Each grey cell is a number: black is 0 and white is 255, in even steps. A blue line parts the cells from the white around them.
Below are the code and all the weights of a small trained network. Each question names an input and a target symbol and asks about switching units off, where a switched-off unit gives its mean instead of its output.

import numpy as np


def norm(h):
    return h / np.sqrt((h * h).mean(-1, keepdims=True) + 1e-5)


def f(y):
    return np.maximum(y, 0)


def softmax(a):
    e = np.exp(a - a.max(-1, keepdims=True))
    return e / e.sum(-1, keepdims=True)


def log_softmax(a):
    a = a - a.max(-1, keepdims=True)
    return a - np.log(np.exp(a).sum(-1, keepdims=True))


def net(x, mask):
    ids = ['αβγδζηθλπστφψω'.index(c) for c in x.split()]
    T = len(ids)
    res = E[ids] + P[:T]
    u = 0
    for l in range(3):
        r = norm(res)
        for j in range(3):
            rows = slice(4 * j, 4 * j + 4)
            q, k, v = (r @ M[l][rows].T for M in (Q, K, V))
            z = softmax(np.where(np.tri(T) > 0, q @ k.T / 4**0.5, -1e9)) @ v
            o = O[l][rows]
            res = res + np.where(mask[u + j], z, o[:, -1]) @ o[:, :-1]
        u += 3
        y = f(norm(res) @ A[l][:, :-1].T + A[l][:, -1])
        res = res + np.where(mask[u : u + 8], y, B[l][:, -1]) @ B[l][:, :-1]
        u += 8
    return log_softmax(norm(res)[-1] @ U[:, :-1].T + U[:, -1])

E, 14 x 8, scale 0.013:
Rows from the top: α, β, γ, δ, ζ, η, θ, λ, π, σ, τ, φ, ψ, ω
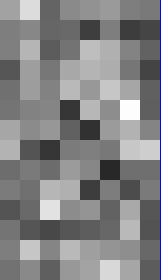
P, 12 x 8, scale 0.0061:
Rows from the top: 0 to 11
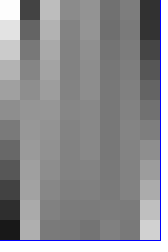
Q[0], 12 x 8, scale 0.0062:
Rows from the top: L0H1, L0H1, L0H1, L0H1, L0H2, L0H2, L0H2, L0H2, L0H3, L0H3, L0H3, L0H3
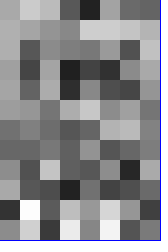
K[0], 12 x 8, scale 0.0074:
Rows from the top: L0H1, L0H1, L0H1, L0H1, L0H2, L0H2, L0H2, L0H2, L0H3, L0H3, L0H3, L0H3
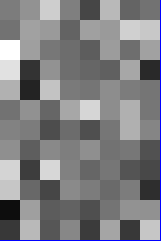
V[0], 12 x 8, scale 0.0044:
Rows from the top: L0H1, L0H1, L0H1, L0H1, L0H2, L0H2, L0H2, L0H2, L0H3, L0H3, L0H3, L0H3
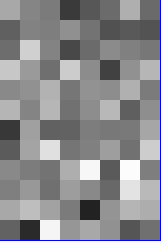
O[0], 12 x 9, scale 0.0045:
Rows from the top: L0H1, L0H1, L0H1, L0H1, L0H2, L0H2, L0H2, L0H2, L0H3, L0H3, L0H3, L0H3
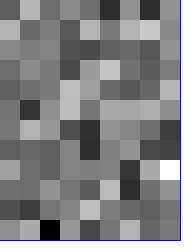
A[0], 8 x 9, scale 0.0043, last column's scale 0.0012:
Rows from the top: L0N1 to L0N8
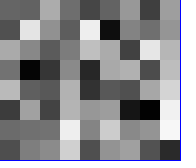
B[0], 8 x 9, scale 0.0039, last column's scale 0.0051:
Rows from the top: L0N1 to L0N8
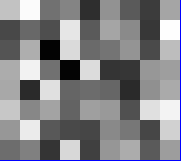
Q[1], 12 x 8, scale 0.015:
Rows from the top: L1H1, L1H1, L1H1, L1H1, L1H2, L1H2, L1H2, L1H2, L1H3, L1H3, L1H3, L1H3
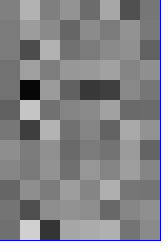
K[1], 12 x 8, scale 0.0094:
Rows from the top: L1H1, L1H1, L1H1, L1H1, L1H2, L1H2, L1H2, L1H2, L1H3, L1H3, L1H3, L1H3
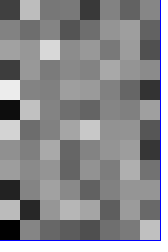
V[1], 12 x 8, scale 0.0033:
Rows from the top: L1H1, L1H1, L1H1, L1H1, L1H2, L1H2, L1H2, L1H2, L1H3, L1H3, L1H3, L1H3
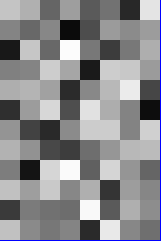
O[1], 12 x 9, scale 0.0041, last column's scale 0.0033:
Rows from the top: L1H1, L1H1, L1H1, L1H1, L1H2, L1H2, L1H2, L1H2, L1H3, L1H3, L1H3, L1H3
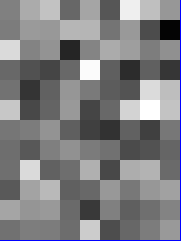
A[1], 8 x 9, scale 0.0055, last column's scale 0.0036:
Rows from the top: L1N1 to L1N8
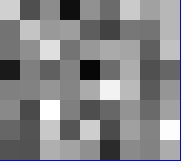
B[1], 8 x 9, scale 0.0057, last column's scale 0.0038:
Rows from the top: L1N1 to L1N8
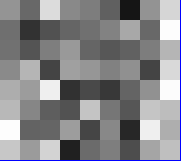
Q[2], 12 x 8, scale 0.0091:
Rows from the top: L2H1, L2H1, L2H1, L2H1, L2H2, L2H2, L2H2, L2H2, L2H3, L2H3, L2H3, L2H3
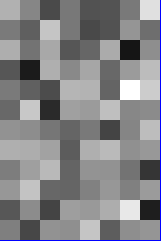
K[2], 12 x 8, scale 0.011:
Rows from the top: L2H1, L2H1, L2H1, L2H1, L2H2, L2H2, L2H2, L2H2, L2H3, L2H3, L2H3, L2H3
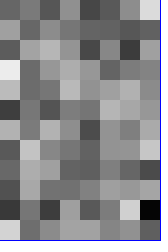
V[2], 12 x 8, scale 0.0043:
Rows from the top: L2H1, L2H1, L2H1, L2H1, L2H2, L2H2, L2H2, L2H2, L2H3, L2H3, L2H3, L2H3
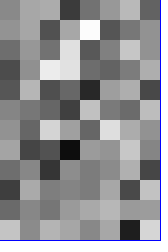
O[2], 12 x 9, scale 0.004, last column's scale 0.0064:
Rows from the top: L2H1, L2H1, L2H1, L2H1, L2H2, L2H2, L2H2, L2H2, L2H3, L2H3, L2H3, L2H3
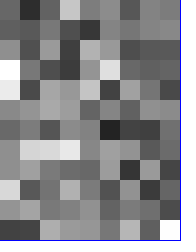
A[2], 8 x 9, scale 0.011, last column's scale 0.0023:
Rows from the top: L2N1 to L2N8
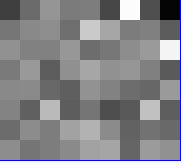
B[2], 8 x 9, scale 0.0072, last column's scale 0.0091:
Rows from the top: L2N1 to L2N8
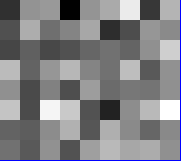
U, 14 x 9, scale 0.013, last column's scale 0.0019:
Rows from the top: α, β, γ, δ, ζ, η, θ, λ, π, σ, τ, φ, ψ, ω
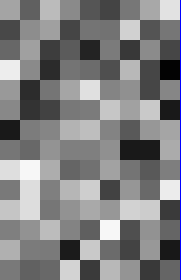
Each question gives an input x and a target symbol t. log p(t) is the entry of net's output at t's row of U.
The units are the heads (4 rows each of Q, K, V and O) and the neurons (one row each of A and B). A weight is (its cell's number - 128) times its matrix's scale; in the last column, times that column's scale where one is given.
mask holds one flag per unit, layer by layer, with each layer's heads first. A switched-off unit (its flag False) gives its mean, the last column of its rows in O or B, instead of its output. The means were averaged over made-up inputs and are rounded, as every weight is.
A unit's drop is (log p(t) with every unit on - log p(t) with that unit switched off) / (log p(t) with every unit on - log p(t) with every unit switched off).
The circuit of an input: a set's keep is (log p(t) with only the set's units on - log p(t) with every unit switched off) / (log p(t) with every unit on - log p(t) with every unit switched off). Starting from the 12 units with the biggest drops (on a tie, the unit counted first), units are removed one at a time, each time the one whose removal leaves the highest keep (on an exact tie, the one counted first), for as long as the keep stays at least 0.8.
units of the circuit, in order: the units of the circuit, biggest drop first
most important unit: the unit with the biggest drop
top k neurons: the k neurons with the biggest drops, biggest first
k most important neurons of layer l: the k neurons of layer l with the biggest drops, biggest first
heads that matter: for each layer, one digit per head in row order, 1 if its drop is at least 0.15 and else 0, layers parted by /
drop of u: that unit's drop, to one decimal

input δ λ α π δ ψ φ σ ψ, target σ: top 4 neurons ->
[L2N2 L2N6 L1N5 L0N6]
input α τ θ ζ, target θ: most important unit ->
L2N2
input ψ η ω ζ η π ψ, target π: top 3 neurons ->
[L2N6 L1N5 L2N3]
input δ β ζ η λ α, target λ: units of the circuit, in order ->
[L1H2 L0H3]
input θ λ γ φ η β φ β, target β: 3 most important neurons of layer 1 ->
[L1N2 L1N1 L1N5]
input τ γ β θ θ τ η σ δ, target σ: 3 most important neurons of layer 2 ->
[L2N2 L2N6 L2N1]
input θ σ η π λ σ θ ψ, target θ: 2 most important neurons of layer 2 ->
[L2N2 L2N6]
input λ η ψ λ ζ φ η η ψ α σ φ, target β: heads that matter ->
111 / 100 / 000
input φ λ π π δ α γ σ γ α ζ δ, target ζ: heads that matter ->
000 / 011 / 111
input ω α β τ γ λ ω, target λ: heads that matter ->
000 / 010 / 000
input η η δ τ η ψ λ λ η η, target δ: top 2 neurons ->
[L1N4 L0N2]
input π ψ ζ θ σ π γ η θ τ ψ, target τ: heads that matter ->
000 / 111 / 000
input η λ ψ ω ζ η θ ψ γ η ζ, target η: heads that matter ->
000 / 010 / 100
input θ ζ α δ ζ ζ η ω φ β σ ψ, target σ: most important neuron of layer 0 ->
[L0N7]
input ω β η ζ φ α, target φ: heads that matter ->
001 / 001 / 000
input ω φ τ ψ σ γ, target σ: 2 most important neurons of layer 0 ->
[L0N3 L0N5]
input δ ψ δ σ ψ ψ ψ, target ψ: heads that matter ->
001 / 000 / 110
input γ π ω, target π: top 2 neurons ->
[L1N5 L2N6]
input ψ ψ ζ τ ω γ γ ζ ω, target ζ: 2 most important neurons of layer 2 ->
[L2N6 L2N4]
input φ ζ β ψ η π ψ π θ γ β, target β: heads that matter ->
001 / 000 / 000
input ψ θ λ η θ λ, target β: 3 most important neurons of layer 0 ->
[L0N3 L0N2 L0N6]
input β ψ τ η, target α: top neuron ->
[L1N1]
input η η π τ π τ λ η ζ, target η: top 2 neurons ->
[L0N6 L2N6]
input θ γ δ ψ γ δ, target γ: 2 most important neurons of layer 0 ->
[L0N7 L0N6]
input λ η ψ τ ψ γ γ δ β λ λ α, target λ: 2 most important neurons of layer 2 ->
[L2N6 L2N1]
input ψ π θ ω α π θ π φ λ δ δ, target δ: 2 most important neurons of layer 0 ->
[L0N3 L0N7]
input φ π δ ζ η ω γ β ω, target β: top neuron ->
[L1N5]
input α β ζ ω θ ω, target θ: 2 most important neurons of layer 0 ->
[L0N6 L0N2]
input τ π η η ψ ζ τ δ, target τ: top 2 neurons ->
[L0N6 L2N6]
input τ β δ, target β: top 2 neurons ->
[L1N5 L1N1]
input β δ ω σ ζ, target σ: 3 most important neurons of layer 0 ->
[L0N2 L0N6 L0N7]
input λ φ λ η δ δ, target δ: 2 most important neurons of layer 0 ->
[L0N7 L0N3]
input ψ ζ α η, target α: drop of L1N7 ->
0.1
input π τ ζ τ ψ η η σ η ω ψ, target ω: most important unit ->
L2H3
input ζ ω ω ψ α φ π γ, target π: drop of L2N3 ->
0.1
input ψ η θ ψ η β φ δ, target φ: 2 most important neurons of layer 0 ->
[L0N6 L0N4]
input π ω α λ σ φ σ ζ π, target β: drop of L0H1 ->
1.4
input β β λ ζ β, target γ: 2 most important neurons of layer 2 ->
[L2N6 L2N1]
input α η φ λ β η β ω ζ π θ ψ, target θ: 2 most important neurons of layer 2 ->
[L2N2 L2N6]
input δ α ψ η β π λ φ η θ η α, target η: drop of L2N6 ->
0.3
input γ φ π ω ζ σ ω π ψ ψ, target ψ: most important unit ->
L2H2
